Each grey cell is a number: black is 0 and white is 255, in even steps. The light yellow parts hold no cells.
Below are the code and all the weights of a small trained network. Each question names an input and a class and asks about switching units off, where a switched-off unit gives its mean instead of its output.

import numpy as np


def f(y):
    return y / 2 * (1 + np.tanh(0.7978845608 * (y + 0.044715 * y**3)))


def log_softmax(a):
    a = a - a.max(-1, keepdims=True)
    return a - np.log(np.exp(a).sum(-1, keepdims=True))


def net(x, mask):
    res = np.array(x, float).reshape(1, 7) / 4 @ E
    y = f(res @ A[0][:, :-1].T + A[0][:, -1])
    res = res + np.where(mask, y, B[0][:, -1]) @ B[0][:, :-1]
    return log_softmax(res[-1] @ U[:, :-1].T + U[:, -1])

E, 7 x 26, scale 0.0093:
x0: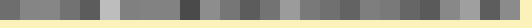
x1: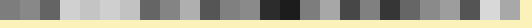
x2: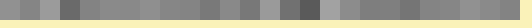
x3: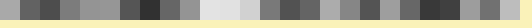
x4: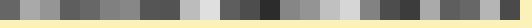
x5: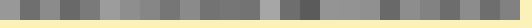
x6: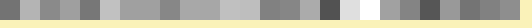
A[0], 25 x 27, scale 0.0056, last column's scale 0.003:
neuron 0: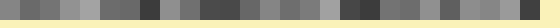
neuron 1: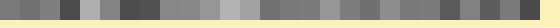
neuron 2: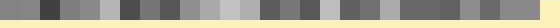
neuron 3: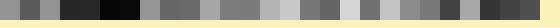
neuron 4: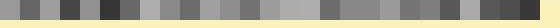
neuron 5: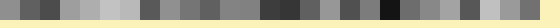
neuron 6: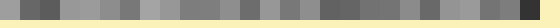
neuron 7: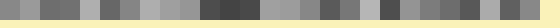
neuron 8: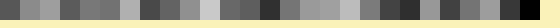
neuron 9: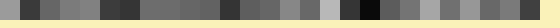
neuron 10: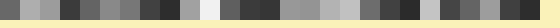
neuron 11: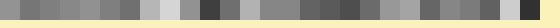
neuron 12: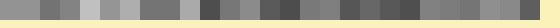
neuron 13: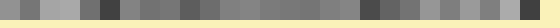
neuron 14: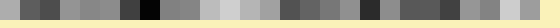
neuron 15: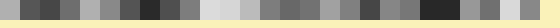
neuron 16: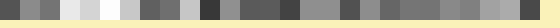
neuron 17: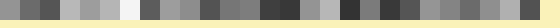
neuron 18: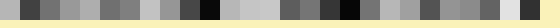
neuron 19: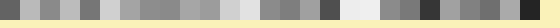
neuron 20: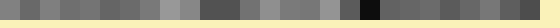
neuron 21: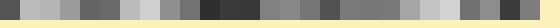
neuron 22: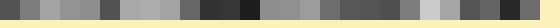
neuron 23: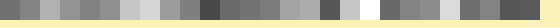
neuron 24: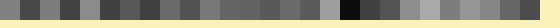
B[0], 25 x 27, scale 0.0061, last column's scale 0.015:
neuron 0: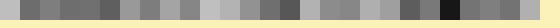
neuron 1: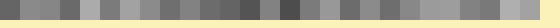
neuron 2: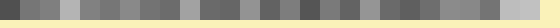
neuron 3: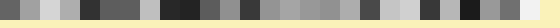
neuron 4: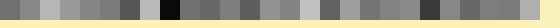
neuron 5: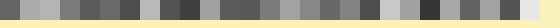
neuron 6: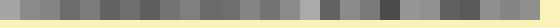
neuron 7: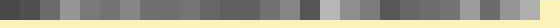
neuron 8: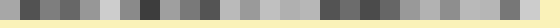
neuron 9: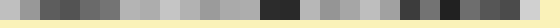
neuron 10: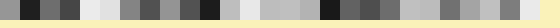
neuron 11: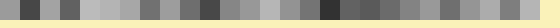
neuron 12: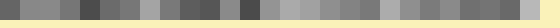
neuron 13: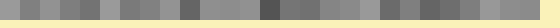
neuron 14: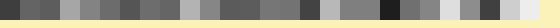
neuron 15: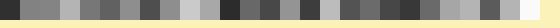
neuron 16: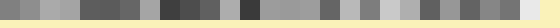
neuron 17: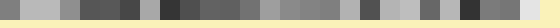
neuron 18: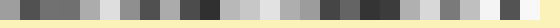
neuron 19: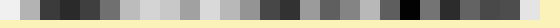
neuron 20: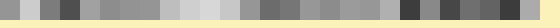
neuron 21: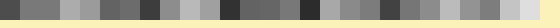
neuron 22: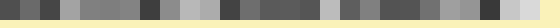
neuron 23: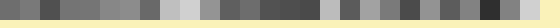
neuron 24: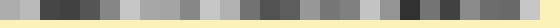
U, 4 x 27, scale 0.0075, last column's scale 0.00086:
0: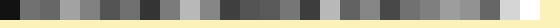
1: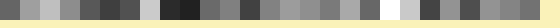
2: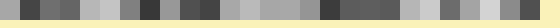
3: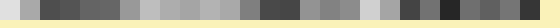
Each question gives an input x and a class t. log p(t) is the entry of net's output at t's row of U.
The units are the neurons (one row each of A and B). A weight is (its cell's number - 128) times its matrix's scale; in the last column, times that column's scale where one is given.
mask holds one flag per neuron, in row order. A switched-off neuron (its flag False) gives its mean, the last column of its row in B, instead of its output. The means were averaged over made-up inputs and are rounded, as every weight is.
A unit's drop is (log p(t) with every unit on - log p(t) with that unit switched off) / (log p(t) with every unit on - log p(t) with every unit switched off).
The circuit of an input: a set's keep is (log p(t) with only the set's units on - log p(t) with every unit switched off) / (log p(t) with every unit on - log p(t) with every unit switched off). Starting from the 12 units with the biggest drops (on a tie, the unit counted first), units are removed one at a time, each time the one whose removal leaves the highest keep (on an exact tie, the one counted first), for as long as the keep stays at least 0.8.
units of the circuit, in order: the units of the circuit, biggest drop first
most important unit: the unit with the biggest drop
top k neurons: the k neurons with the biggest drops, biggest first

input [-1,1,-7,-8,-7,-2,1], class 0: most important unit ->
neuron 21
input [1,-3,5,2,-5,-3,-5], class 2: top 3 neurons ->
neuron 18; neuron 19; neuron 11
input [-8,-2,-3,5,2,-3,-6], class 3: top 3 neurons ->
neuron 9; neuron 24; neuron 21
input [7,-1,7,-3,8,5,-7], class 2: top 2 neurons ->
neuron 10; neuron 8
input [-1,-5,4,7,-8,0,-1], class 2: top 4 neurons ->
neuron 18; neuron 11; neuron 22; neuron 21
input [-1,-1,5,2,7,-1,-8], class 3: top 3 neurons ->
neuron 9; neuron 24; neuron 18
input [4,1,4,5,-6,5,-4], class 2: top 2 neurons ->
neuron 18; neuron 22
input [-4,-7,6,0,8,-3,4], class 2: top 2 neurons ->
neuron 10; neuron 8
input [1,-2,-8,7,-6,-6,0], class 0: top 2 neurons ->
neuron 15; neuron 14
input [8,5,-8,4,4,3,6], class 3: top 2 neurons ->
neuron 19; neuron 3
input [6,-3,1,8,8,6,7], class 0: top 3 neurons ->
neuron 15; neuron 14; neuron 18
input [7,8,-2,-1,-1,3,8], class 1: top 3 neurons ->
neuron 16; neuron 17; neuron 5
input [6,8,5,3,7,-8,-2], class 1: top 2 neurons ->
neuron 5; neuron 17
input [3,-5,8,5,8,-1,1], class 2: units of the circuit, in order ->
neuron 10
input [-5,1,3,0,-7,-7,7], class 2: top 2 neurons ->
neuron 18; neuron 11
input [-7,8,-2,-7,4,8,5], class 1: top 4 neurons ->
neuron 16; neuron 5; neuron 17; neuron 15
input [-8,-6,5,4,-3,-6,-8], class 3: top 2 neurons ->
neuron 9; neuron 24
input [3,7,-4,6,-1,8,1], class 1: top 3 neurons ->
neuron 16; neuron 5; neuron 17
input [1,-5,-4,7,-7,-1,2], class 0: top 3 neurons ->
neuron 15; neuron 14; neuron 10
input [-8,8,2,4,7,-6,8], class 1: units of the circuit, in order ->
neuron 16
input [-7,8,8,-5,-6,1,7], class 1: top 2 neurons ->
neuron 16; neuron 17
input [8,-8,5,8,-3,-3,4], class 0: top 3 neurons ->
neuron 15; neuron 14; neuron 16
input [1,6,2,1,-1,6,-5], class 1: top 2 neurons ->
neuron 17; neuron 5
